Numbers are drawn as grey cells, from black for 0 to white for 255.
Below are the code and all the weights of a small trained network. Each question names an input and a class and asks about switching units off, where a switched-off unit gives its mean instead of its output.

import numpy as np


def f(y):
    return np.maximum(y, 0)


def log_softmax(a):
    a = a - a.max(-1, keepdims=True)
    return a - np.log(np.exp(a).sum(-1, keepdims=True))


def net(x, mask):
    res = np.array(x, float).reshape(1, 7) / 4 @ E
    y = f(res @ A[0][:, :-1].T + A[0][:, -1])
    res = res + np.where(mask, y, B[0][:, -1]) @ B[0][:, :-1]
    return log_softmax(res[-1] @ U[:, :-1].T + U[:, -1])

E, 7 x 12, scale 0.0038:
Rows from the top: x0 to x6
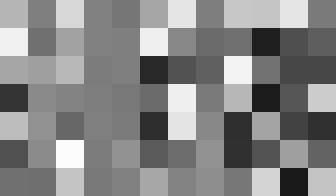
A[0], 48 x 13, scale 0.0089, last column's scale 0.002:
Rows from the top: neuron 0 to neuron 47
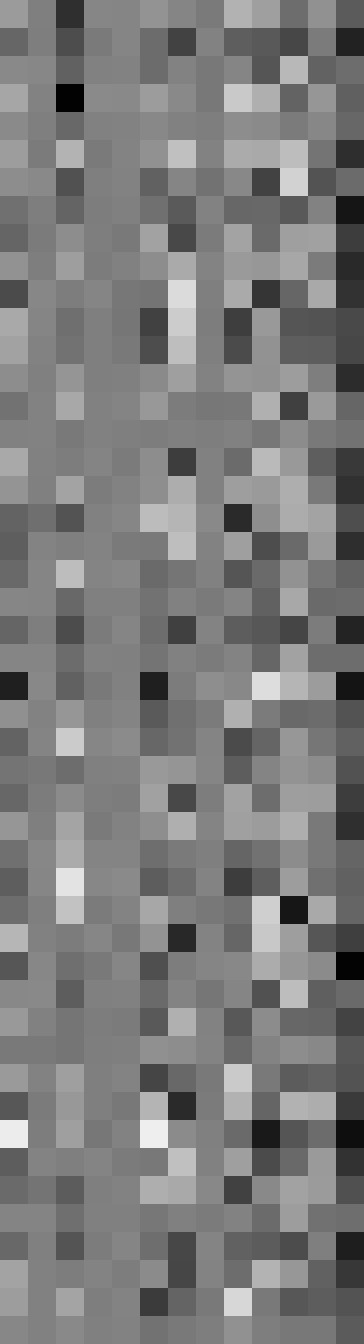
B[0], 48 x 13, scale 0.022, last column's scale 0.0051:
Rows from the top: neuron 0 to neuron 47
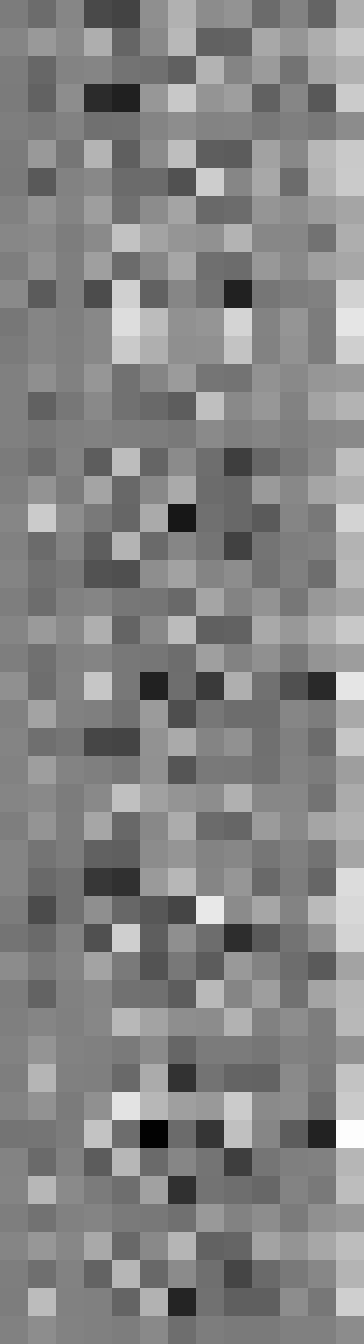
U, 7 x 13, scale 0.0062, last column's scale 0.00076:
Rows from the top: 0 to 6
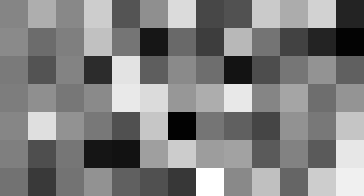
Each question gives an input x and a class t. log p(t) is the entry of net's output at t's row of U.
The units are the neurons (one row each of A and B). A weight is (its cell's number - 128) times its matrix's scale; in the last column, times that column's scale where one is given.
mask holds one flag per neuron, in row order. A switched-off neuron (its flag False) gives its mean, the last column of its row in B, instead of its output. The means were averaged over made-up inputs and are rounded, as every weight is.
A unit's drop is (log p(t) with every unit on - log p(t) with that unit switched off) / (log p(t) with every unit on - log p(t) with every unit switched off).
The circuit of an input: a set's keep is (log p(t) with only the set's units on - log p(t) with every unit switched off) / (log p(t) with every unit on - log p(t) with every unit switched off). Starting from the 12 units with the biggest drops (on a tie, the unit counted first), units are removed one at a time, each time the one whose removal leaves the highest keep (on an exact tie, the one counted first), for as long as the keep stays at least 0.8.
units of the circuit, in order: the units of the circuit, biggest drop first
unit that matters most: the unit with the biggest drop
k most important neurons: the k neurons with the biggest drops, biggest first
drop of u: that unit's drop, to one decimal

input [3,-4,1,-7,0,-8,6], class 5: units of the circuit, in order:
neuron 3
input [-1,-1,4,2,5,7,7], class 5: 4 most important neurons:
neuron 31; neuron 26; neuron 20; neuron 6
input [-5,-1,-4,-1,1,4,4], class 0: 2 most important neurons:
neuron 22; neuron 1
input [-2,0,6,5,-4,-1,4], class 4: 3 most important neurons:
neuron 46; neuron 38; neuron 33
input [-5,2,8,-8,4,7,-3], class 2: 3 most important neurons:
neuron 33; neuron 16; neuron 45
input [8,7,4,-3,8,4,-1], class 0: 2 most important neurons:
neuron 5; neuron 29
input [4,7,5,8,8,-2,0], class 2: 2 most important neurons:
neuron 10; neuron 41
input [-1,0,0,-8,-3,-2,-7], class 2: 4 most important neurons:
neuron 33; neuron 16; neuron 45; neuron 32
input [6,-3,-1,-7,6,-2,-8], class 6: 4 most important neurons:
neuron 6; neuron 35; neuron 2; neuron 10
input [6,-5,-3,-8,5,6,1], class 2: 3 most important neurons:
neuron 33; neuron 16; neuron 45
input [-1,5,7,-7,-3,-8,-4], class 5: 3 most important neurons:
neuron 3; neuron 0; neuron 10
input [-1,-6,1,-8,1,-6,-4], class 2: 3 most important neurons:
neuron 33; neuron 40; neuron 16
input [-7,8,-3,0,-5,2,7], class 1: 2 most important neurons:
neuron 40; neuron 5
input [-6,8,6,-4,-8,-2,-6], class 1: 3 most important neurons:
neuron 40; neuron 11; neuron 12
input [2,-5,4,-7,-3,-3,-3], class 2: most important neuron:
neuron 33
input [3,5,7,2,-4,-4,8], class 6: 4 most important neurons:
neuron 32; neuron 14; neuron 18; neuron 42
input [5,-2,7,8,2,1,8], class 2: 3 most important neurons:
neuron 10; neuron 41; neuron 19
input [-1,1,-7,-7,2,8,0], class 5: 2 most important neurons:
neuron 31; neuron 26
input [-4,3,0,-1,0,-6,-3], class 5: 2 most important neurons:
neuron 3; neuron 0
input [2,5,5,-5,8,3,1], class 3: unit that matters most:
neuron 11
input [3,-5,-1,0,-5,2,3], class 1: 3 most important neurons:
neuron 24; neuron 11; neuron 12
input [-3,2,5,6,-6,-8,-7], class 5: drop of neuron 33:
0.2
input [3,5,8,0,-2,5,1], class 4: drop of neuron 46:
0.3
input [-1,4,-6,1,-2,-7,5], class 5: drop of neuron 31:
-0.1
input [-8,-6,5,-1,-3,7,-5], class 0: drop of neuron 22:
0.3
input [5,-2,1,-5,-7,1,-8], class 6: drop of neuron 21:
0.2
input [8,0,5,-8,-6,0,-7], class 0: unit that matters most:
neuron 5
